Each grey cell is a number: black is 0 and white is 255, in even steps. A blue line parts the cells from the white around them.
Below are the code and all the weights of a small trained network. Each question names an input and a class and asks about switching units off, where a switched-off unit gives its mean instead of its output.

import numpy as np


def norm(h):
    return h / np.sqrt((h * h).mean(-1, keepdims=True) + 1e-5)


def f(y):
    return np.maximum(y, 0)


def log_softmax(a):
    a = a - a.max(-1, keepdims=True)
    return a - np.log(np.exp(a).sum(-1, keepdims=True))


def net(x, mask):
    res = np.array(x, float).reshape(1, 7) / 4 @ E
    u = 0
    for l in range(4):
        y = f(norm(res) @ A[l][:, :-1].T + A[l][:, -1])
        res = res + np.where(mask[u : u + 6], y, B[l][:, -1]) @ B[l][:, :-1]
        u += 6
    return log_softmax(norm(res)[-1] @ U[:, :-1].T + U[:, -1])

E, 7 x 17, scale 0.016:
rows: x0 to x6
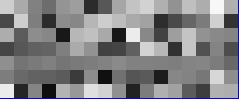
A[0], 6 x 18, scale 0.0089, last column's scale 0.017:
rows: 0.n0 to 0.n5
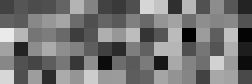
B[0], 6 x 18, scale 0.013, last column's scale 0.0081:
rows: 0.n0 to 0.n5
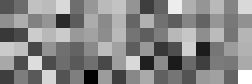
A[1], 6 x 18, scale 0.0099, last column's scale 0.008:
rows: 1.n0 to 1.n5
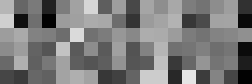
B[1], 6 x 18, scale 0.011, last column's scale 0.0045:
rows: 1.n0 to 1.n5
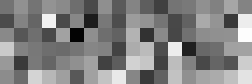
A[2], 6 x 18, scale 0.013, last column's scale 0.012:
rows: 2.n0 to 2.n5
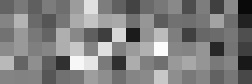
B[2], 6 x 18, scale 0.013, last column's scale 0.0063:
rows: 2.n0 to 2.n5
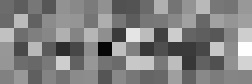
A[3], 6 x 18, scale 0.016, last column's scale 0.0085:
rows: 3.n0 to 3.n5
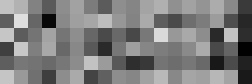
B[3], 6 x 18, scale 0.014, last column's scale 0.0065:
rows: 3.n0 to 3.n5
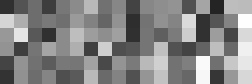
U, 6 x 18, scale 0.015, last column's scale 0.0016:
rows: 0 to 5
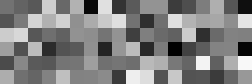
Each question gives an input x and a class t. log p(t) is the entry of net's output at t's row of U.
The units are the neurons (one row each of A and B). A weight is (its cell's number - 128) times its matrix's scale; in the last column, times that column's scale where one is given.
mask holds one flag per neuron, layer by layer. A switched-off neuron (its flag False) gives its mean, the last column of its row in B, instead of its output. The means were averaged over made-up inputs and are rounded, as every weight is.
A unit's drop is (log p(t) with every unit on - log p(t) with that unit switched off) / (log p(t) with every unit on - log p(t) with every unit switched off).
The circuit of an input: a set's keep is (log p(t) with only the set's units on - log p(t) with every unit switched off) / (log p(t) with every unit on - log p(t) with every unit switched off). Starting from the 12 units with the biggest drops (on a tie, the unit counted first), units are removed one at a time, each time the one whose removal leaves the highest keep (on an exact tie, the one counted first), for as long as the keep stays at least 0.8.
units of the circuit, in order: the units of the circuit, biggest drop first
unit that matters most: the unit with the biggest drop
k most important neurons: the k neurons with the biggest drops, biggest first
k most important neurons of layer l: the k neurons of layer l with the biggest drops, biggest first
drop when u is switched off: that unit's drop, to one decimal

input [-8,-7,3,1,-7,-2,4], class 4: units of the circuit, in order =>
[3.n4]
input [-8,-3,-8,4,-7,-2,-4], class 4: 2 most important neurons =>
[3.n4, 2.n0]
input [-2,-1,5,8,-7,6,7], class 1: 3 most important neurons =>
[0.n0, 1.n5, 3.n3]
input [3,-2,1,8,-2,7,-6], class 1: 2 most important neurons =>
[0.n0, 0.n5]
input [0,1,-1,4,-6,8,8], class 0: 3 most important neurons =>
[0.n5, 1.n1, 2.n3]
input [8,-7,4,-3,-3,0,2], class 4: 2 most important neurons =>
[3.n5, 3.n0]
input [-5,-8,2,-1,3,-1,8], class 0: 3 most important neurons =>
[1.n1, 0.n5, 3.n1]
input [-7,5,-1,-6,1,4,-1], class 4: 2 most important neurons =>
[3.n4, 0.n0]
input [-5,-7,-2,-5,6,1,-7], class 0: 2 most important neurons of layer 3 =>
[3.n3, 3.n1]
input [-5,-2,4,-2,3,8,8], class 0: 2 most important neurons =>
[1.n1, 0.n5]
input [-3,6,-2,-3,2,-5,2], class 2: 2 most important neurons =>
[3.n1, 2.n1]
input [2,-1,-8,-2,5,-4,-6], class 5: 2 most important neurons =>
[2.n2, 0.n5]
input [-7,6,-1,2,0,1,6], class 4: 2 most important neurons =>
[3.n4, 3.n3]
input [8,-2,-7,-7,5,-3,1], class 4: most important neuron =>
[3.n5]
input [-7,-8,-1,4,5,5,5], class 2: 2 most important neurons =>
[3.n2, 0.n3]
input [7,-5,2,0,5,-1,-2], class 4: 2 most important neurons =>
[3.n5, 3.n0]
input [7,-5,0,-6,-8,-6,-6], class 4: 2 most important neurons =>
[0.n5, 3.n5]
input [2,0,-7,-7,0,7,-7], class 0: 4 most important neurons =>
[3.n3, 2.n3, 0.n0, 1.n5]
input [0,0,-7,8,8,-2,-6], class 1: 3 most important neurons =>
[0.n5, 1.n5, 0.n0]
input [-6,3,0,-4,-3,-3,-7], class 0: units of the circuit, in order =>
[3.n3]
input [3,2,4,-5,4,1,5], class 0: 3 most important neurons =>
[0.n0, 0.n5, 1.n5]
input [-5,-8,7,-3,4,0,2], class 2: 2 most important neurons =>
[3.n2, 0.n3]
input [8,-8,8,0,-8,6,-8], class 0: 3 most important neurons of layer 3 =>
[3.n3, 3.n4, 3.n1]
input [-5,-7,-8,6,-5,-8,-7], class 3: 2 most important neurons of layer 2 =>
[2.n3, 2.n4]
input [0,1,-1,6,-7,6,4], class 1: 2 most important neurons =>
[0.n0, 2.n3]
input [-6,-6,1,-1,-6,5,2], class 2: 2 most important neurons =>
[0.n3, 3.n2]
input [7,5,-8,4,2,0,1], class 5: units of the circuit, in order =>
[2.n2]
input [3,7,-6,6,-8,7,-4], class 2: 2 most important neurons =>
[3.n1, 2.n3]
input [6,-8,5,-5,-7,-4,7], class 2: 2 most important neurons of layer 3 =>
[3.n2, 3.n3]
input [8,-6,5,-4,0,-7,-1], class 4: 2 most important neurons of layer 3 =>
[3.n5, 3.n0]
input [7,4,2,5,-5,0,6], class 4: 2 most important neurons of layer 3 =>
[3.n5, 3.n3]
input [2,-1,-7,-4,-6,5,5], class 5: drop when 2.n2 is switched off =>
0.4
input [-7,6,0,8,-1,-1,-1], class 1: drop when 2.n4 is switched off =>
0.0
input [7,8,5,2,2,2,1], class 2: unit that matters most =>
3.n1
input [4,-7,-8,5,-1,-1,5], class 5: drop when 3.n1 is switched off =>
0.1
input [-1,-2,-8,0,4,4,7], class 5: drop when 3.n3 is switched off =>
0.2
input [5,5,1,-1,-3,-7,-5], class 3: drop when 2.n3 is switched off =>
0.5
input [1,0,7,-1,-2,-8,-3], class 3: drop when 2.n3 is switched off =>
1.0
